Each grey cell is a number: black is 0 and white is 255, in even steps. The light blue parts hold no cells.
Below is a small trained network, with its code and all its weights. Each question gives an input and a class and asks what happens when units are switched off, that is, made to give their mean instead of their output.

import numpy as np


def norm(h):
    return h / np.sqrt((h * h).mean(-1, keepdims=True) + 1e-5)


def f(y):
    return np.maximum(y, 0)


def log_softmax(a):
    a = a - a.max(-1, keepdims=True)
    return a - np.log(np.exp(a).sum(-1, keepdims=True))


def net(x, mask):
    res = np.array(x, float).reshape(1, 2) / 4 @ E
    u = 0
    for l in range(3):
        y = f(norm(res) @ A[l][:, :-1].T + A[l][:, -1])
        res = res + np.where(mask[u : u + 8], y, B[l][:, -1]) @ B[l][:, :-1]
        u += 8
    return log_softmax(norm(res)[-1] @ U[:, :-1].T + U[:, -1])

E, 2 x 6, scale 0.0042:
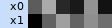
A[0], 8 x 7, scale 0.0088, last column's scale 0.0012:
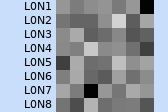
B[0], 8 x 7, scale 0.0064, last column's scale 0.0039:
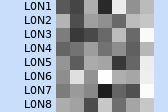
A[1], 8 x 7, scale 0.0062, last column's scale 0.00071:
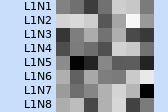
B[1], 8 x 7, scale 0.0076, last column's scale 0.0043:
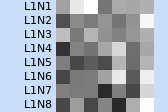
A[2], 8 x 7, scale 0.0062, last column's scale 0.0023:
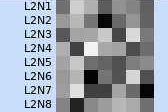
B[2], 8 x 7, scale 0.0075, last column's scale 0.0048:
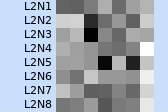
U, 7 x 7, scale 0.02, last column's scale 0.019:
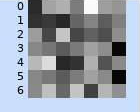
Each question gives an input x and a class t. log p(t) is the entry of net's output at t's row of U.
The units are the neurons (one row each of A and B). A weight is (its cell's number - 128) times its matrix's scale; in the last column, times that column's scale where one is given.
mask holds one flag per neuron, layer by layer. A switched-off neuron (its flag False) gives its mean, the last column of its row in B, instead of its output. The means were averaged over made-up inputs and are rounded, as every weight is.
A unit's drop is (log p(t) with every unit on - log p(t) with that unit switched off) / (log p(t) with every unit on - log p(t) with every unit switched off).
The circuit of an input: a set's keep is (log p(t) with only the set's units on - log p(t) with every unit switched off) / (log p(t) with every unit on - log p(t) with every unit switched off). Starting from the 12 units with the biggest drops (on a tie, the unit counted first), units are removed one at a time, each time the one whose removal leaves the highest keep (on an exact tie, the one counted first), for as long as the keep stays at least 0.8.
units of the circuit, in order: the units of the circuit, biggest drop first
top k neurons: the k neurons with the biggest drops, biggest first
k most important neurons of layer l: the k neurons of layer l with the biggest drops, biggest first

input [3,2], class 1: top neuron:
[L0N5]
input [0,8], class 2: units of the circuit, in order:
[L0N6 L0N5]
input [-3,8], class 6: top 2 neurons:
[L0N3 L2N3]
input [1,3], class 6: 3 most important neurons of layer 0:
[L0N3 L0N5 L0N1]
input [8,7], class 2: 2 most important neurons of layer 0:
[L0N5 L0N8]
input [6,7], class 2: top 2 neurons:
[L0N5 L1N3]
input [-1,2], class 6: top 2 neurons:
[L0N3 L0N1]
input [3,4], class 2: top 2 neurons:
[L0N5 L1N8]
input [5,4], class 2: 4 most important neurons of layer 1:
[L1N5 L1N3 L1N2 L1N6]
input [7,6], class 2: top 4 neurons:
[L0N5 L1N3 L0N8 L0N2]
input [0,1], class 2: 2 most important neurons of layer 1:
[L1N8 L1N5]
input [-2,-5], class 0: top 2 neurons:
[L0N1 L1N2]
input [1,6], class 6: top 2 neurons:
[L0N3 L1N7]
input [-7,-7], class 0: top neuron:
[L1N6]
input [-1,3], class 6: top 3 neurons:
[L0N3 L0N1 L1N7]
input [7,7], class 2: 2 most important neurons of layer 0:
[L0N5 L0N2]
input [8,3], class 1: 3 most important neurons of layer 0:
[L0N5 L0N3 L0N7]
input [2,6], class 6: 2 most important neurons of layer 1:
[L1N7 L1N6]
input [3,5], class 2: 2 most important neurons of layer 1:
[L1N8 L1N5]
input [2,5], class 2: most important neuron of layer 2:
[L2N2]
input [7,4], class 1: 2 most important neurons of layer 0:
[L0N3 L0N5]
